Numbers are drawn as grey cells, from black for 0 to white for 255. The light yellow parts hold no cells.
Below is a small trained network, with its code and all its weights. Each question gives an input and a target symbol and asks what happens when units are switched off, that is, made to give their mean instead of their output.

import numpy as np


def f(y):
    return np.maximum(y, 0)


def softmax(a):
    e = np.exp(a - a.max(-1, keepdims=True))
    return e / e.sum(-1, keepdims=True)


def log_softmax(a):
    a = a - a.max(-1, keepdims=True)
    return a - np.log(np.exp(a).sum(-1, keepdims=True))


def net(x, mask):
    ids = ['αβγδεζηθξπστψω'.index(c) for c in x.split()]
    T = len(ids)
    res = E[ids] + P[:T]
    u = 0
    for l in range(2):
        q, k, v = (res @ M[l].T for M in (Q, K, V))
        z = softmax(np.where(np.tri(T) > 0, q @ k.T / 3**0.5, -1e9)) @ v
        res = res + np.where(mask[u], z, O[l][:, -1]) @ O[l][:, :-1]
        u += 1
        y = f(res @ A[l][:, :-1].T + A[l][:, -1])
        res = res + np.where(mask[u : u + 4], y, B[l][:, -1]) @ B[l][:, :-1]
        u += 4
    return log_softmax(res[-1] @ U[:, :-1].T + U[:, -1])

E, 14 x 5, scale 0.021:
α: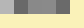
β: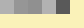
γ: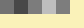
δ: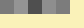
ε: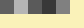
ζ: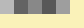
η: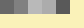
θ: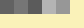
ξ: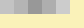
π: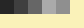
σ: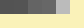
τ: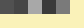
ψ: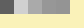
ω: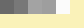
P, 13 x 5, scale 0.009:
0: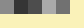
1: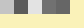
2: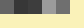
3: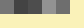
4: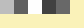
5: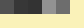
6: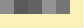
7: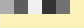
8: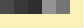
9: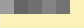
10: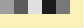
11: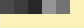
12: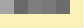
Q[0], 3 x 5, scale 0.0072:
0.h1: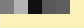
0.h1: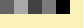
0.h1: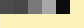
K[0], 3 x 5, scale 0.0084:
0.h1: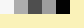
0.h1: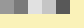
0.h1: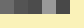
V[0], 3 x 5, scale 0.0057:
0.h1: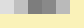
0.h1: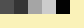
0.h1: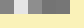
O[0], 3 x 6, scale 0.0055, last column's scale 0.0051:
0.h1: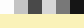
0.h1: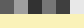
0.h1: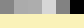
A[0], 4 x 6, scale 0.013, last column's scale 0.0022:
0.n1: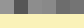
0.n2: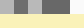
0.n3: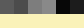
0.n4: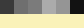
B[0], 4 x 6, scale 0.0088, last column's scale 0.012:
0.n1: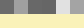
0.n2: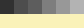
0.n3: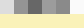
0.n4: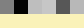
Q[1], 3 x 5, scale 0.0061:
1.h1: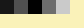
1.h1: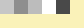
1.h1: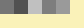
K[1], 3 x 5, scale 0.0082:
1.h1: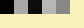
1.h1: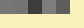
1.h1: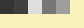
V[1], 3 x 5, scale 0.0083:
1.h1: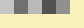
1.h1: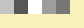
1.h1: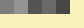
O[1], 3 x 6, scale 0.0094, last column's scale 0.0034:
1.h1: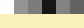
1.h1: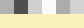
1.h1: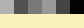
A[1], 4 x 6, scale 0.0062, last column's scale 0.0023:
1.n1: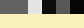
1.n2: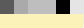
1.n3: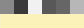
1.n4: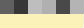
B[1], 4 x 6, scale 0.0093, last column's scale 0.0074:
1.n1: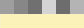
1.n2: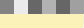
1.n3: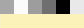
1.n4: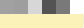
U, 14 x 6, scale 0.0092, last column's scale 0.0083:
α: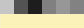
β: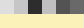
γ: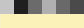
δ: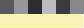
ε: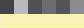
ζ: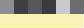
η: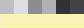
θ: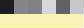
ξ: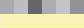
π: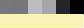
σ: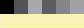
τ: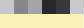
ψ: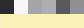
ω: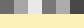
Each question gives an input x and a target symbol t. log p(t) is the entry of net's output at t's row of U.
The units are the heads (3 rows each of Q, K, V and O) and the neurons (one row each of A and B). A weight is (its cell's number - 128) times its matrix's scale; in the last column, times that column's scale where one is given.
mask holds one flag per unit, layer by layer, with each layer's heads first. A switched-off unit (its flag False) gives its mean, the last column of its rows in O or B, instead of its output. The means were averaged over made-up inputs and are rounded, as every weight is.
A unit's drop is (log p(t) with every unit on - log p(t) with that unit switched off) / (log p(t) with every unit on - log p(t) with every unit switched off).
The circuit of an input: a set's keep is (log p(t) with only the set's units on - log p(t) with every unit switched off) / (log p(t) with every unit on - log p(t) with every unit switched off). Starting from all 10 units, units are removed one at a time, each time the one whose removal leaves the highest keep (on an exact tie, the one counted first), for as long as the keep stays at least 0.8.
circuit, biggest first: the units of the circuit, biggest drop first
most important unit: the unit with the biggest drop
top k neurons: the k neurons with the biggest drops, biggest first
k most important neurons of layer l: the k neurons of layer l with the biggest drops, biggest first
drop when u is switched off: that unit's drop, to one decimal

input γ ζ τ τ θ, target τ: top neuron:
0.n2
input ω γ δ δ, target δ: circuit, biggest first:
1.h1; 1.n4
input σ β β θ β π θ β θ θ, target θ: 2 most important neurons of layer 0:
0.n3; 0.n4
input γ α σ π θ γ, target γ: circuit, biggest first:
0.n3; 0.n4
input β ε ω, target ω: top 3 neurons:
0.n4; 0.n3; 1.n4
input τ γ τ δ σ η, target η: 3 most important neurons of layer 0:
0.n4; 0.n2; 0.n3
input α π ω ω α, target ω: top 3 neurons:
0.n2; 0.n3; 0.n4
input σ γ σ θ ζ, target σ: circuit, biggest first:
0.n2; 0.n3
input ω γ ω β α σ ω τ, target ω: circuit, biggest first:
1.h1; 0.n4
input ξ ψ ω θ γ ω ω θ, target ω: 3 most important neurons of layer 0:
0.n3; 0.n2; 0.n1
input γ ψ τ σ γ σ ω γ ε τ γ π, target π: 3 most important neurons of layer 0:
0.n4; 0.n2; 0.n1
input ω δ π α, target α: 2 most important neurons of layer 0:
0.n4; 0.n3
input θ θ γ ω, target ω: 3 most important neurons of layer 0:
0.n4; 0.n3; 0.n2
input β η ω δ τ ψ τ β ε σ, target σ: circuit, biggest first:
0.n3
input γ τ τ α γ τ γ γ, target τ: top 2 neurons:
1.n3; 0.n3
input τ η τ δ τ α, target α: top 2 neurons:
1.n3; 1.n4
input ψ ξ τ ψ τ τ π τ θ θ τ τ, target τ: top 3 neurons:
0.n2; 1.n3; 0.n4
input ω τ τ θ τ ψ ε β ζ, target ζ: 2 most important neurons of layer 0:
0.n4; 0.n2
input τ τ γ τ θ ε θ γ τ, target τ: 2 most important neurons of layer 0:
0.n2; 0.n4
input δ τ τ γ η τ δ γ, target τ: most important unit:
0.h1
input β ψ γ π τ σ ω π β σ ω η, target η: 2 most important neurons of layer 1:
1.n2; 1.n4
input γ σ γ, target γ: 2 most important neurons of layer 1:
1.n3; 1.n2
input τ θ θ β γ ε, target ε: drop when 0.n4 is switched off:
0.5
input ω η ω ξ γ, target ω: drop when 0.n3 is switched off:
0.2
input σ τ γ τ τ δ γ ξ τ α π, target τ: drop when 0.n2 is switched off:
0.3
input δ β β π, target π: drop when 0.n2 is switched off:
0.1
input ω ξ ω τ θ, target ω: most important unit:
0.n3
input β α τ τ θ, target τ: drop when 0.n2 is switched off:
0.3
